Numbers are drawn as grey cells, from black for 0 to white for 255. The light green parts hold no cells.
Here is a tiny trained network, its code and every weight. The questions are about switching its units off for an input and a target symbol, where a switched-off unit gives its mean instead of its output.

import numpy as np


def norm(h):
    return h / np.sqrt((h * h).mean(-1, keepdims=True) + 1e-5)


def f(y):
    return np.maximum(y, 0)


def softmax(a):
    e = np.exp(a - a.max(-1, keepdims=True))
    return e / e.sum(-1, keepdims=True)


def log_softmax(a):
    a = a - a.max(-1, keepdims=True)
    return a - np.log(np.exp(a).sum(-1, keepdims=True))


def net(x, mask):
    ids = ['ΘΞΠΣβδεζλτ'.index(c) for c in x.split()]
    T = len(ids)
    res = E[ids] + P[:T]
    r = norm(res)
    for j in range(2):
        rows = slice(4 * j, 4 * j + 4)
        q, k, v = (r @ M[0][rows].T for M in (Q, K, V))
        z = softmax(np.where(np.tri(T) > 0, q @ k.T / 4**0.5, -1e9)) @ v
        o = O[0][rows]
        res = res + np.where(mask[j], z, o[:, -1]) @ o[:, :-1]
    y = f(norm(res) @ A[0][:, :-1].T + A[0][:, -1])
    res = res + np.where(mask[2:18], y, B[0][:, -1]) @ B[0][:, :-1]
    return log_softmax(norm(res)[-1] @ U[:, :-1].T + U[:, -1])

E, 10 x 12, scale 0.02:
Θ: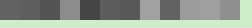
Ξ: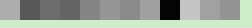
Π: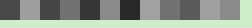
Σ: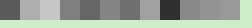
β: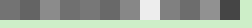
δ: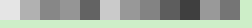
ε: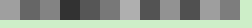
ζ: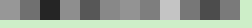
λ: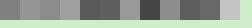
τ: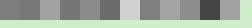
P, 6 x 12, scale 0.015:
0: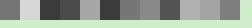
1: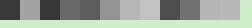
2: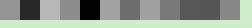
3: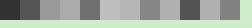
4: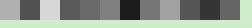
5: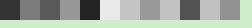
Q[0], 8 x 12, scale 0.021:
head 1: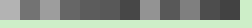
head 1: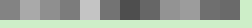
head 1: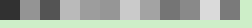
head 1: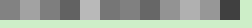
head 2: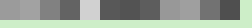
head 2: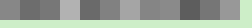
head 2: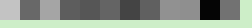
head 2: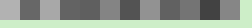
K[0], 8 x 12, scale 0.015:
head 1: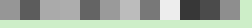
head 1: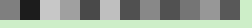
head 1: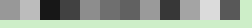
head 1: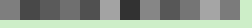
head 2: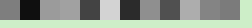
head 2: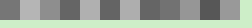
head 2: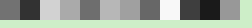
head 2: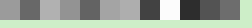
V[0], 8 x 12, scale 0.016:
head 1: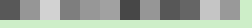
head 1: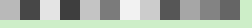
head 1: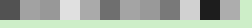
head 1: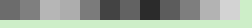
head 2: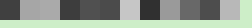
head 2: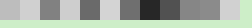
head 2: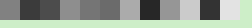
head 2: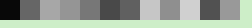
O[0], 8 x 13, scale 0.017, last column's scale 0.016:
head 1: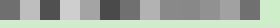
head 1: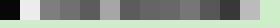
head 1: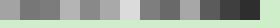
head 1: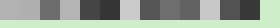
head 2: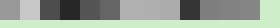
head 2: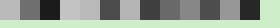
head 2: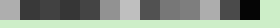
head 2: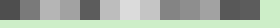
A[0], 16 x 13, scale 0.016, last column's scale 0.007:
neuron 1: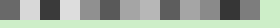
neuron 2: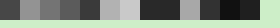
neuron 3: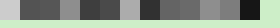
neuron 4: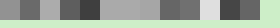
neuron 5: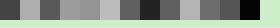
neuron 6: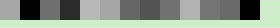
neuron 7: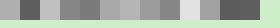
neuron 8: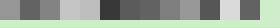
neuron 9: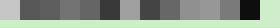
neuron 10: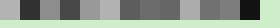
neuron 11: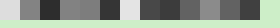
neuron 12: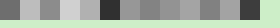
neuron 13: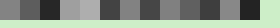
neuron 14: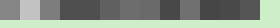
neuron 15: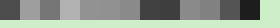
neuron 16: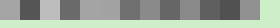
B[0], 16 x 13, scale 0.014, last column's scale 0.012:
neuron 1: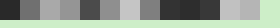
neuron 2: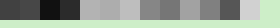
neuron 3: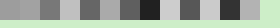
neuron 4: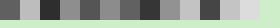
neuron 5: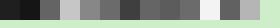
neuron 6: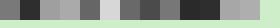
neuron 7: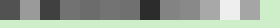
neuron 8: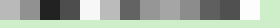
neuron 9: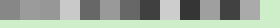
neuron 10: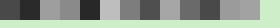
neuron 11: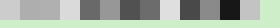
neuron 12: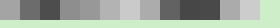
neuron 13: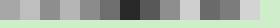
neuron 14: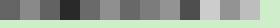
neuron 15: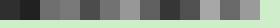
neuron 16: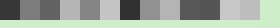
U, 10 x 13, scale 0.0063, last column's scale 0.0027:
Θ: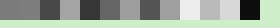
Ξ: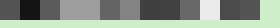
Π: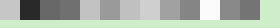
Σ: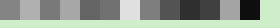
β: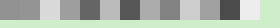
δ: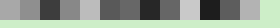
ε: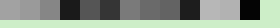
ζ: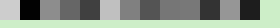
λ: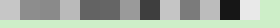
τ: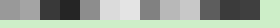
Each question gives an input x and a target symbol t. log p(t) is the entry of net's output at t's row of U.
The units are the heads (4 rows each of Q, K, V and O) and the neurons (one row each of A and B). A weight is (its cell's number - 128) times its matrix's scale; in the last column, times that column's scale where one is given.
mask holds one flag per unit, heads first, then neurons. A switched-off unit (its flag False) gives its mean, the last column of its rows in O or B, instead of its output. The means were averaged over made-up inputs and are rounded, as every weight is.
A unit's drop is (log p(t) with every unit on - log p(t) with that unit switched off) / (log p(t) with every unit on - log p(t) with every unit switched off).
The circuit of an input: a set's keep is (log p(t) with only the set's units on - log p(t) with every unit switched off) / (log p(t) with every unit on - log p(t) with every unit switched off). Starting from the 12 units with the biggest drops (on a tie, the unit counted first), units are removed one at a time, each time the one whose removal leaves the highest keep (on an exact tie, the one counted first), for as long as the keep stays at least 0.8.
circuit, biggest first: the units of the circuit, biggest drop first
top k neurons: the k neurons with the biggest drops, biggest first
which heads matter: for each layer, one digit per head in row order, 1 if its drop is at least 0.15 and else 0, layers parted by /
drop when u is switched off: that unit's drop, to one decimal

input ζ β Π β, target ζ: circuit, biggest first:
(head 1)
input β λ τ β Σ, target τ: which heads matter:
01
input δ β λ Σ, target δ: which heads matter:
01
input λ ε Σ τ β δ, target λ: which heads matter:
00
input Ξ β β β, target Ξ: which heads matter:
11
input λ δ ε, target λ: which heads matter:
10
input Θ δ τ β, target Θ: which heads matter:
11
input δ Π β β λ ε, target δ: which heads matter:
01
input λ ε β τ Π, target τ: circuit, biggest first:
(head 2; head 1)
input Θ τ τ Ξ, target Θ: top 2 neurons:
(neuron 4; neuron 7)
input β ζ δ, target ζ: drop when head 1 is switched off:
0.5
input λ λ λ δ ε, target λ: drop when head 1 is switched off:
0.1
